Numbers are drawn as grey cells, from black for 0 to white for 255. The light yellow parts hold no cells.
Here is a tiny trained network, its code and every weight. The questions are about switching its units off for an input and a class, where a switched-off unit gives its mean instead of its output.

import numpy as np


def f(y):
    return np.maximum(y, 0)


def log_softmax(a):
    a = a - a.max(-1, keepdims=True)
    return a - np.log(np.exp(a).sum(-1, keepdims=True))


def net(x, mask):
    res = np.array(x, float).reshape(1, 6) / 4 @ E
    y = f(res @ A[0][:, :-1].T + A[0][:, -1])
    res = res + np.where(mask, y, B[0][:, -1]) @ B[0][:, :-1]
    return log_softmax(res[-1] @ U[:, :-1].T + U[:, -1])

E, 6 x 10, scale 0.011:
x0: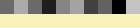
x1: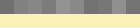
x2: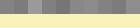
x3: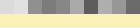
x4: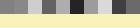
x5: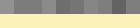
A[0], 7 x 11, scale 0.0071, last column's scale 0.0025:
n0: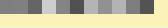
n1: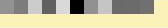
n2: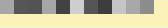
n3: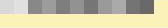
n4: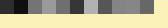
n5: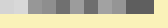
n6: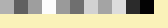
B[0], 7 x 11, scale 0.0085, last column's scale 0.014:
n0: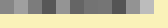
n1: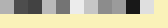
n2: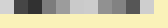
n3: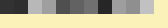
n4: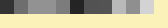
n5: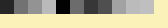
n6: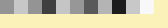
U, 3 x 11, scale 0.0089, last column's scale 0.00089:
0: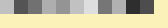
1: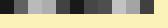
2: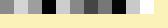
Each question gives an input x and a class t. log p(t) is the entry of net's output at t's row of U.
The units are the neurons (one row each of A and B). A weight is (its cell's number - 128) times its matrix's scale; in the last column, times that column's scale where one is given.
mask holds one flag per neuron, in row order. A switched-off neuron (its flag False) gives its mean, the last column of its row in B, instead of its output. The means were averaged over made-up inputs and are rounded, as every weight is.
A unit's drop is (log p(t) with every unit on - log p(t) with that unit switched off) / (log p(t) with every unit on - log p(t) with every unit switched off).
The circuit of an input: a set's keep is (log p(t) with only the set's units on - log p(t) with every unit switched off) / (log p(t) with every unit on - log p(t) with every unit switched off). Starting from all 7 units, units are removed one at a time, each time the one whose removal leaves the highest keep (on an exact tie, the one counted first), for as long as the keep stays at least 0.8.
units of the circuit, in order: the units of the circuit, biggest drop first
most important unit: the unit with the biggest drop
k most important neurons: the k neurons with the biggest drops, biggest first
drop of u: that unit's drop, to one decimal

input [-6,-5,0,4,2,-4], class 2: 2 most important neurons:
(n6, n4)
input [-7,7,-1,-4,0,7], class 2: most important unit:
n6
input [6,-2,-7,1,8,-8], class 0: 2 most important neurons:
(n1, n6)
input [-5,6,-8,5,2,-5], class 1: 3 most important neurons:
(n3, n5, n2)
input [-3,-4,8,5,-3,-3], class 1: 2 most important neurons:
(n1, n5)
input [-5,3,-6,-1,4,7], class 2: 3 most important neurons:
(n6, n2, n0)
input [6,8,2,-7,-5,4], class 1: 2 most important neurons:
(n6, n1)
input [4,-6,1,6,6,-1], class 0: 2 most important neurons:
(n1, n4)
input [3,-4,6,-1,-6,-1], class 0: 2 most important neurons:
(n6, n2)
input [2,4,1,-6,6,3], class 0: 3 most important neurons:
(n1, n5, n3)
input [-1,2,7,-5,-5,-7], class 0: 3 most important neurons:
(n2, n5, n3)
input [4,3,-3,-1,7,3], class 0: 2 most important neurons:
(n1, n6)
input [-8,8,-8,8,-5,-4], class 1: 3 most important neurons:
(n3, n5, n1)
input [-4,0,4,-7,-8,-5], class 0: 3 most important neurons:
(n2, n5, n3)
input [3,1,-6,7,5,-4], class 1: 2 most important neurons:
(n5, n2)
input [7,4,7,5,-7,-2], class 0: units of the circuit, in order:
(n6)
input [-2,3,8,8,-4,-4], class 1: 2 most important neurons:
(n5, n3)
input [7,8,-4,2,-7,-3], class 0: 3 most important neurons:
(n6, n2, n0)
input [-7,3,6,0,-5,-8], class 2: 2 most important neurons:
(n6, n1)
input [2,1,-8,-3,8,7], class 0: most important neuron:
(n1)
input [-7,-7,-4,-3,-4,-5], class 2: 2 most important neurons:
(n6, n1)
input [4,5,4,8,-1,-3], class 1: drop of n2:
0.0
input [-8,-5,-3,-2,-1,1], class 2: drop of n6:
0.4
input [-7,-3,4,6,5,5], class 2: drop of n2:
0.1
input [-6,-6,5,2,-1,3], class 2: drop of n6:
0.5
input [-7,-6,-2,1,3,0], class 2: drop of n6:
0.9
